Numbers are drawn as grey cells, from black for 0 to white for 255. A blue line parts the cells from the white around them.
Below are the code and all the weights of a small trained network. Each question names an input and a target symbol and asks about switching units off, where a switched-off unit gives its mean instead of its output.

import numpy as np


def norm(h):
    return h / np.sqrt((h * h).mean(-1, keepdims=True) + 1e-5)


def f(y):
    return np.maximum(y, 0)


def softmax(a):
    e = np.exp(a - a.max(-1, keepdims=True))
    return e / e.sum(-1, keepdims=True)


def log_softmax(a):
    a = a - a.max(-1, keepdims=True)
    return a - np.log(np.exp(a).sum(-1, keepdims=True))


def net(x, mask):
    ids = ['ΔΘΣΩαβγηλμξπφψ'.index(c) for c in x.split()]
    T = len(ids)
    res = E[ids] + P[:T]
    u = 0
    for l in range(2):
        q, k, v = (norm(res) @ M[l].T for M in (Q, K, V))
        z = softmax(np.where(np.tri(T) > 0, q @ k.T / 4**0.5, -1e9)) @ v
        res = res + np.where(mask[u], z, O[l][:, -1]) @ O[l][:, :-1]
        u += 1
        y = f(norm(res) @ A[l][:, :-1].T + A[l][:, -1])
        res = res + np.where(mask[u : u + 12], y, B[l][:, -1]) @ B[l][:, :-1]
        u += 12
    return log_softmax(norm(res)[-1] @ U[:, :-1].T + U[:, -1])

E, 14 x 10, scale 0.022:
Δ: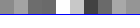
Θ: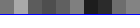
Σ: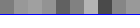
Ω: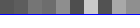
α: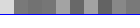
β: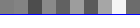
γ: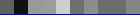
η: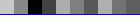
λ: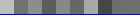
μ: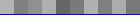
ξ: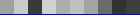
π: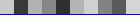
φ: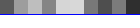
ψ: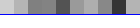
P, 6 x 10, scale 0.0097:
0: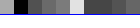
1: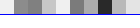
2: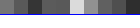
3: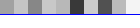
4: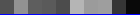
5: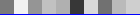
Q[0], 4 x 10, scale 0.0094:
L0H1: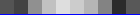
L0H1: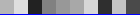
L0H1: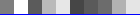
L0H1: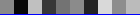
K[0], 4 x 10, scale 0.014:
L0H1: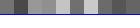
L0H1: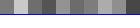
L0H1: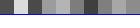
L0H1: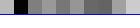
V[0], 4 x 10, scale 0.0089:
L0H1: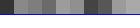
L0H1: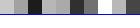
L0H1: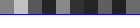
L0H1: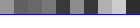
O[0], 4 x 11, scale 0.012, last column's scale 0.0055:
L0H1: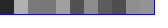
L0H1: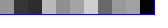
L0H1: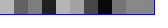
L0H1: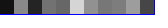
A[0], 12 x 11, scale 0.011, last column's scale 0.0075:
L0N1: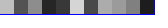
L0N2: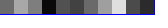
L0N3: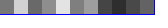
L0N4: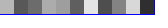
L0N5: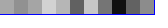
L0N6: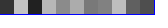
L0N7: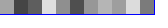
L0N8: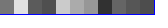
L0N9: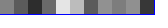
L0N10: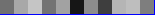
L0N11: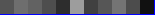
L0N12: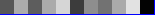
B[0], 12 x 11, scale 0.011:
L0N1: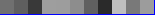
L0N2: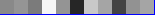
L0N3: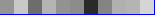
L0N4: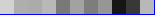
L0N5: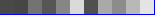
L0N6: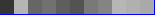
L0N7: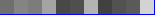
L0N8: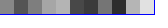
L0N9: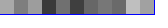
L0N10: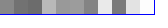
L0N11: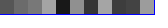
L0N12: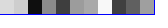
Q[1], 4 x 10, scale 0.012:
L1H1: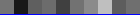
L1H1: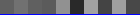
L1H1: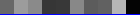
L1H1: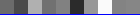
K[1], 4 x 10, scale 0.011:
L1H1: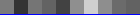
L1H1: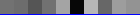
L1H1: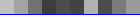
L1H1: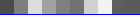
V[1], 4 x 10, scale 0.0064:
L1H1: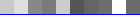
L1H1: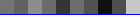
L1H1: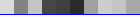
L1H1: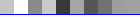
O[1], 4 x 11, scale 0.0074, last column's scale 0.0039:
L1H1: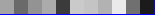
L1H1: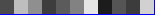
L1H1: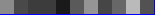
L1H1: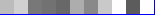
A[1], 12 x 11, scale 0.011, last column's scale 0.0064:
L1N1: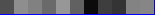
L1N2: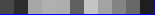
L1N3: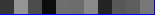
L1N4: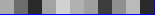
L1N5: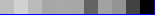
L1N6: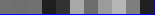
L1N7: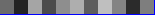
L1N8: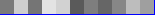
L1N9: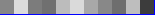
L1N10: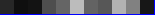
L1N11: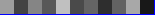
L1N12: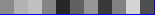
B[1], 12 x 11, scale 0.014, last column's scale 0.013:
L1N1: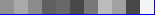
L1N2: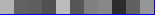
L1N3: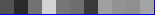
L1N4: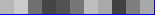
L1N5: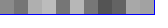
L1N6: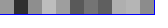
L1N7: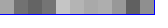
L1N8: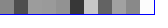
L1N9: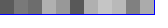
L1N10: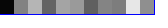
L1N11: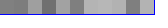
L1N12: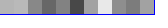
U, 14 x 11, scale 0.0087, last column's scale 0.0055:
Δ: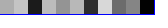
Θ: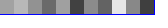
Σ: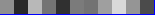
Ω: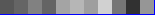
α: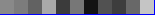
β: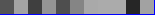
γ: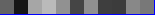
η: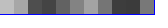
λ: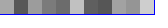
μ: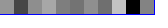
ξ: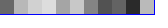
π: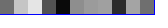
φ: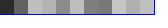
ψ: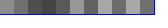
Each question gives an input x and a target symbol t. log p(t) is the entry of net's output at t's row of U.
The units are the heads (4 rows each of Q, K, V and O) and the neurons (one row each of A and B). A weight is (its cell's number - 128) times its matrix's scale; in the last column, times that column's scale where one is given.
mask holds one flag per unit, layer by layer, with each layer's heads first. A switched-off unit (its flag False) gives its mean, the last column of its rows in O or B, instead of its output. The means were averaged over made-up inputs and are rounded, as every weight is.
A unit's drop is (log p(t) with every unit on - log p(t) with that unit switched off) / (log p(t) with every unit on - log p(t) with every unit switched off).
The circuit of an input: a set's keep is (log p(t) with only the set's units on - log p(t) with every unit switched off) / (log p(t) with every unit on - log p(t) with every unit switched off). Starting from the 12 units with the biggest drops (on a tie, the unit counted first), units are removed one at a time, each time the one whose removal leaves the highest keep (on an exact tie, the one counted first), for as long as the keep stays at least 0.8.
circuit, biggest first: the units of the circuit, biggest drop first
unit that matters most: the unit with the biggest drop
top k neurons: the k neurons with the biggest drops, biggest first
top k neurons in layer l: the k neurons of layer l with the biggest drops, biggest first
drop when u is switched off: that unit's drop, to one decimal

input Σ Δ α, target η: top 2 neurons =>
[L1N4 L0N3]
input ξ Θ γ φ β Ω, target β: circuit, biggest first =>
[L0H1 L0N12]
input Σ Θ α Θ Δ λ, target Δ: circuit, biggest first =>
[L0H1 L0N12 L0N3]
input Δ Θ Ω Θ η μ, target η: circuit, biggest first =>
[L0H1 L1N4]
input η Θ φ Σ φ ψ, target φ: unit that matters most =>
L1H1
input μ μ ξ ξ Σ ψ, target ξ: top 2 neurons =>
[L0N4 L0N7]
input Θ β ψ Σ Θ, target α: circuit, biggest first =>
[L0N11 L0H1]
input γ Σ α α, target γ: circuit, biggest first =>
[L0H1 L1H1 L0N3]
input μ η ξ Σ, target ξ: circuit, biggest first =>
[L0N4 L1H1 L1N5]
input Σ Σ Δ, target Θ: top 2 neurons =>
[L0N3 L1N8]
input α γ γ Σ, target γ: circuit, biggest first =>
[L1H1 L1N8]
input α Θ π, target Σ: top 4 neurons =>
[L1N6 L0N8 L0N1 L0N4]
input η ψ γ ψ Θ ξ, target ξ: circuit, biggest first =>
[L0N10 L1H1 L1N5]
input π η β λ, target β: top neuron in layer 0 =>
[L0N6]
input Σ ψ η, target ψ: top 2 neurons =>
[L1N4 L1N10]
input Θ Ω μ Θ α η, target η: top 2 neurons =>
[L1N4 L0N4]
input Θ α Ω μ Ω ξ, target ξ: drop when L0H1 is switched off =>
1.7
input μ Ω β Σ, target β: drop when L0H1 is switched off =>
1.0
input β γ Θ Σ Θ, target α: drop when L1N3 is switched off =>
0.3
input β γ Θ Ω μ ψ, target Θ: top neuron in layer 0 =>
[L0N3]
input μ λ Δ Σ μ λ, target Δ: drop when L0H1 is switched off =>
0.2
